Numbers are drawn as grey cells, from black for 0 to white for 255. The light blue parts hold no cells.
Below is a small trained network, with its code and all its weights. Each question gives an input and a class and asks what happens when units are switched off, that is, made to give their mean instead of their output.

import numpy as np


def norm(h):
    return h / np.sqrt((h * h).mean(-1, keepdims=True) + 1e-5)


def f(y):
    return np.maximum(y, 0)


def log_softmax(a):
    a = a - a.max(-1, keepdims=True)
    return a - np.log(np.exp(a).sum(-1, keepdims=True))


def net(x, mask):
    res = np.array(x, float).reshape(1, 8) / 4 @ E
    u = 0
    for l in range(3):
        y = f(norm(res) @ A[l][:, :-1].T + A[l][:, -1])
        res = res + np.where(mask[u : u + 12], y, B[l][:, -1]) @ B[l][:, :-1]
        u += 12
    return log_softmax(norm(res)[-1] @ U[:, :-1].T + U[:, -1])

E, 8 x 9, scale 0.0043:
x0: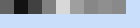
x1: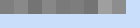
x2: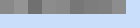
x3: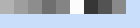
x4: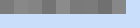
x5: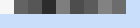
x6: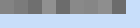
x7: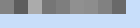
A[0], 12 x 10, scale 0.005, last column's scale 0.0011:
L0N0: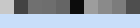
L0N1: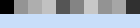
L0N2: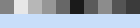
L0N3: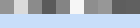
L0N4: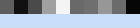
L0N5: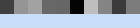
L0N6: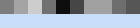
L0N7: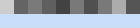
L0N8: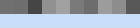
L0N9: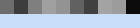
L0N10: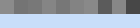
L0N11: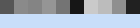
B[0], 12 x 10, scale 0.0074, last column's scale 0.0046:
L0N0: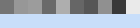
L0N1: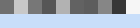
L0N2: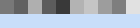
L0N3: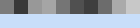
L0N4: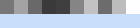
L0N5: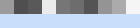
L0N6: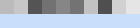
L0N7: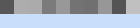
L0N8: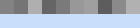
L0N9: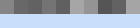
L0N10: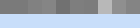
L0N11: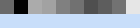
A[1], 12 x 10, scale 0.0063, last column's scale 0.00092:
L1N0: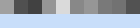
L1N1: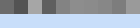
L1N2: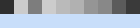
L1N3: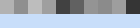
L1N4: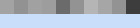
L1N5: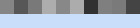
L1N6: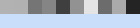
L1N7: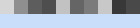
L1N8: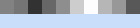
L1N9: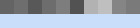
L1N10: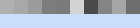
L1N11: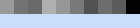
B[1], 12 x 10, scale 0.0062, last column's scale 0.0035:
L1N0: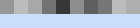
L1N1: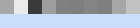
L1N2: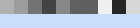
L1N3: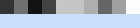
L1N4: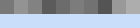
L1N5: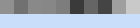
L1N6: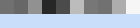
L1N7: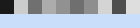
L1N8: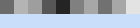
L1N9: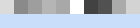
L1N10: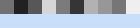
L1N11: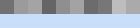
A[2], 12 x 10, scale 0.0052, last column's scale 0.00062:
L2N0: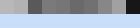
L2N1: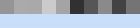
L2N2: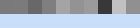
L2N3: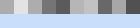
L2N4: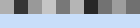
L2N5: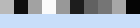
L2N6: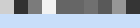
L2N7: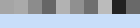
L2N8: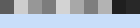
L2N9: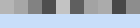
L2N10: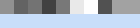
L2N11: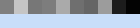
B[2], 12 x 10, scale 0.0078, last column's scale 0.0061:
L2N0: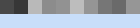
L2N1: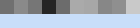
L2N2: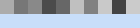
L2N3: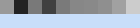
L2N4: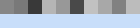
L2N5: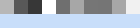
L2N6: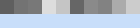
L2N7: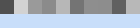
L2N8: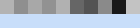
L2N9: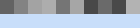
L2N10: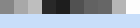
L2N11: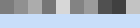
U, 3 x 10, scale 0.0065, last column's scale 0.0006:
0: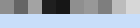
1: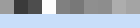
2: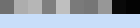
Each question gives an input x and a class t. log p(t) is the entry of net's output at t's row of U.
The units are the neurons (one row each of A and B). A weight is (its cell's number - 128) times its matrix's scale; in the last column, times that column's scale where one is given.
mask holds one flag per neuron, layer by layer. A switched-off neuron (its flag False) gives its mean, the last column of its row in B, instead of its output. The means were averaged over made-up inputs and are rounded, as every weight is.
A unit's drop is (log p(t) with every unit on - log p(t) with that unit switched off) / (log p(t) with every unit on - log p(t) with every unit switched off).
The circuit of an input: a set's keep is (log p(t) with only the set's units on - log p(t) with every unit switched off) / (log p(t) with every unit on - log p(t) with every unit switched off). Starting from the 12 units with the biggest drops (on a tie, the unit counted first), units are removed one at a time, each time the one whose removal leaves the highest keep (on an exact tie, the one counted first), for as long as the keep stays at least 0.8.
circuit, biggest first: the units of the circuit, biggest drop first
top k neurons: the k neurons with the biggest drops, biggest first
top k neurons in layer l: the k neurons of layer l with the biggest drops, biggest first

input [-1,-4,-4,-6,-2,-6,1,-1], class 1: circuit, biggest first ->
L0N5
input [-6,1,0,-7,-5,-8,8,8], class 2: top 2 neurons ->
L0N1; L0N4
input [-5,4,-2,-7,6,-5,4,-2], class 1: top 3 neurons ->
L0N5; L0N11; L0N4
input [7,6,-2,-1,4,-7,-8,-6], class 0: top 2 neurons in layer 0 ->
L0N4; L0N0
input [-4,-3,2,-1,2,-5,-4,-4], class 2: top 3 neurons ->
L0N1; L0N4; L1N2
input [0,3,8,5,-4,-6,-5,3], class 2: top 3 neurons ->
L0N1; L1N2; L0N5
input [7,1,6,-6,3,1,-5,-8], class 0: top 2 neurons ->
L0N4; L0N3
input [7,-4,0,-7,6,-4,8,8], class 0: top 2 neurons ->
L0N4; L0N3
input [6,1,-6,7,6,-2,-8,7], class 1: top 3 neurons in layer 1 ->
L1N10; L1N3; L1N6
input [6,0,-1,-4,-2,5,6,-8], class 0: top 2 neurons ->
L0N4; L0N1
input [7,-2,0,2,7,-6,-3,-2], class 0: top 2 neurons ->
L0N4; L0N0
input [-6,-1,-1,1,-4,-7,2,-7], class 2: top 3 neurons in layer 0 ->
L0N1; L0N4; L0N8
